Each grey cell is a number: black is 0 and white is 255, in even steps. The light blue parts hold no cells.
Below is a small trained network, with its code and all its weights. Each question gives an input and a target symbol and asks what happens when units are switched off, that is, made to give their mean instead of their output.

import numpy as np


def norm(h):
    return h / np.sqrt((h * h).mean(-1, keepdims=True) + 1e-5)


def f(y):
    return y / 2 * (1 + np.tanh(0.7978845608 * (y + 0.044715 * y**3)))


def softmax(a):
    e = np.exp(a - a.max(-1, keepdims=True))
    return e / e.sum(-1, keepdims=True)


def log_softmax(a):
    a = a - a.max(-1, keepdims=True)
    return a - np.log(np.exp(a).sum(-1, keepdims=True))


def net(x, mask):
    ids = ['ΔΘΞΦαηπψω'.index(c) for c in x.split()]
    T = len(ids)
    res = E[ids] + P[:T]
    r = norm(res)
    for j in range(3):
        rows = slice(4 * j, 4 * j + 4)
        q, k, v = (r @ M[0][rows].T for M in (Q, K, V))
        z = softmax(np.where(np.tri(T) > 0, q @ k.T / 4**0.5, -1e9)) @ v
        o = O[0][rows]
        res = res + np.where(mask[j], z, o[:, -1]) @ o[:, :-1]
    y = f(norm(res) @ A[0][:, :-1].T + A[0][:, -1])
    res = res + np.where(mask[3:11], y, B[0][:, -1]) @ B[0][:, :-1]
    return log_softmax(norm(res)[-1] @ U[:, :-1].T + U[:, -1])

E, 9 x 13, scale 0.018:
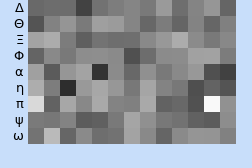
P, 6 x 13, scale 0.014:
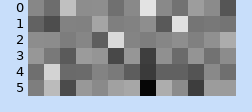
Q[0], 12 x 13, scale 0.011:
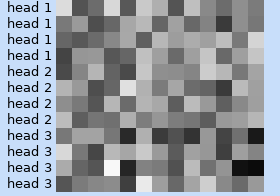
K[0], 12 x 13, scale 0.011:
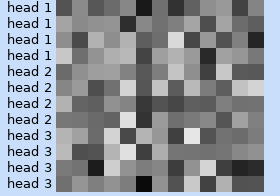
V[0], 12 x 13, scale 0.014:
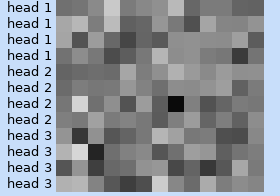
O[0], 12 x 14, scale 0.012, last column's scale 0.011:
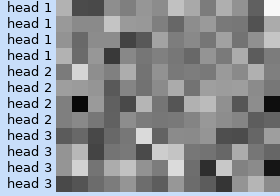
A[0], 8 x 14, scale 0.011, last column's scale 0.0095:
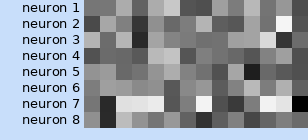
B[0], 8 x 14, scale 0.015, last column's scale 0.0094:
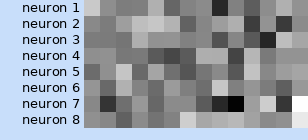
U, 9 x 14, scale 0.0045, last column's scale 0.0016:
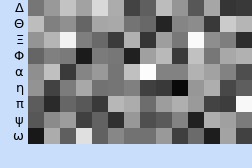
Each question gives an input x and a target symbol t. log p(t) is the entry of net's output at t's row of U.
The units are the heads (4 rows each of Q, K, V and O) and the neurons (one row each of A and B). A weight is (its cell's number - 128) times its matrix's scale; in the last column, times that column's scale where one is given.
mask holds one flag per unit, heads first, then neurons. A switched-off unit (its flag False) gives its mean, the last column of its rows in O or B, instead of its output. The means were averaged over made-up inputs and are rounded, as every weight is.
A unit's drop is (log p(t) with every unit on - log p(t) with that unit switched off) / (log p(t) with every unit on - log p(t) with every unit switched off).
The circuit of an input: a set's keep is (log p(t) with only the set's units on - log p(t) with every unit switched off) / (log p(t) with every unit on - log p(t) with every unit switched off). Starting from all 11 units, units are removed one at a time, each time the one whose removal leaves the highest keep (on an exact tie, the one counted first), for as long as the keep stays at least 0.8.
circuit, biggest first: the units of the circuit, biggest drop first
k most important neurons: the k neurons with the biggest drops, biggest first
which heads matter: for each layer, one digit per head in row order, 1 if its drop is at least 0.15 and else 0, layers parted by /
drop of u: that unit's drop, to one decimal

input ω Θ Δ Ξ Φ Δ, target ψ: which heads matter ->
101
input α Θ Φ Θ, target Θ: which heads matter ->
001
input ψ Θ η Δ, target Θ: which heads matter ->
001
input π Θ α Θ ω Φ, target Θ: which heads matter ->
111
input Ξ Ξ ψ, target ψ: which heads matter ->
011
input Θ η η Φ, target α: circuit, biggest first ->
(head 3; neuron 7)
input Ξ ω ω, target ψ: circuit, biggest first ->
(head 3; head 2)
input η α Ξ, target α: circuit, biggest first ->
(head 2; head 1)
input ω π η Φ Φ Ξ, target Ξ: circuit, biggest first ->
(head 3; head 2)
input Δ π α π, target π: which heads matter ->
001
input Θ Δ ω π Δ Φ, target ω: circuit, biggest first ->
(head 1)
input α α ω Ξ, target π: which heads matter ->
001
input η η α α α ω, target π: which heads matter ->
010
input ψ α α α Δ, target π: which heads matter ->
000
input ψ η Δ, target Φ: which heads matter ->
011
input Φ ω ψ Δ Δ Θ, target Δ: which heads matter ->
111
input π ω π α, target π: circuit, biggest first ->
(head 2)
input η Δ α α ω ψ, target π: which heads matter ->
010
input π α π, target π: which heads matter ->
101
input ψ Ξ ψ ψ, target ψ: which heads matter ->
001
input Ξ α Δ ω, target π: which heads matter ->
001
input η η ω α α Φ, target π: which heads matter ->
010
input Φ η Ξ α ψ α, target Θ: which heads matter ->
111
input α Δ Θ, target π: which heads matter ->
101
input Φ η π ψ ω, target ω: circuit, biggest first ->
(head 1)
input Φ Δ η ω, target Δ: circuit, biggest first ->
(neuron 2; head 1; head 3)
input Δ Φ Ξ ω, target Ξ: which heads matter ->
001
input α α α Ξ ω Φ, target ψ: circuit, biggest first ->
(head 3; head 1)
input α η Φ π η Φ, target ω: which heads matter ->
101
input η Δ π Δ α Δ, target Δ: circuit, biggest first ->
(neuron 2; head 3; head 1; head 2)
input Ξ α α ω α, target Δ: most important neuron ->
(neuron 7)
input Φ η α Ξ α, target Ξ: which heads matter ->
111
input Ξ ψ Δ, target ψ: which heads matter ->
011
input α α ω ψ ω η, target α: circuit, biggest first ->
(head 3)
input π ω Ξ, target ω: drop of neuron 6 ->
0.0
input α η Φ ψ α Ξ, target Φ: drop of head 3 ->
0.8
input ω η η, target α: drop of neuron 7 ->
0.2
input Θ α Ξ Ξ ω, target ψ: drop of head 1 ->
0.2
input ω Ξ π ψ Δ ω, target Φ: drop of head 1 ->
0.2
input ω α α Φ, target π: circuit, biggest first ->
(head 3)
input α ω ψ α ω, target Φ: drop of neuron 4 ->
0.1
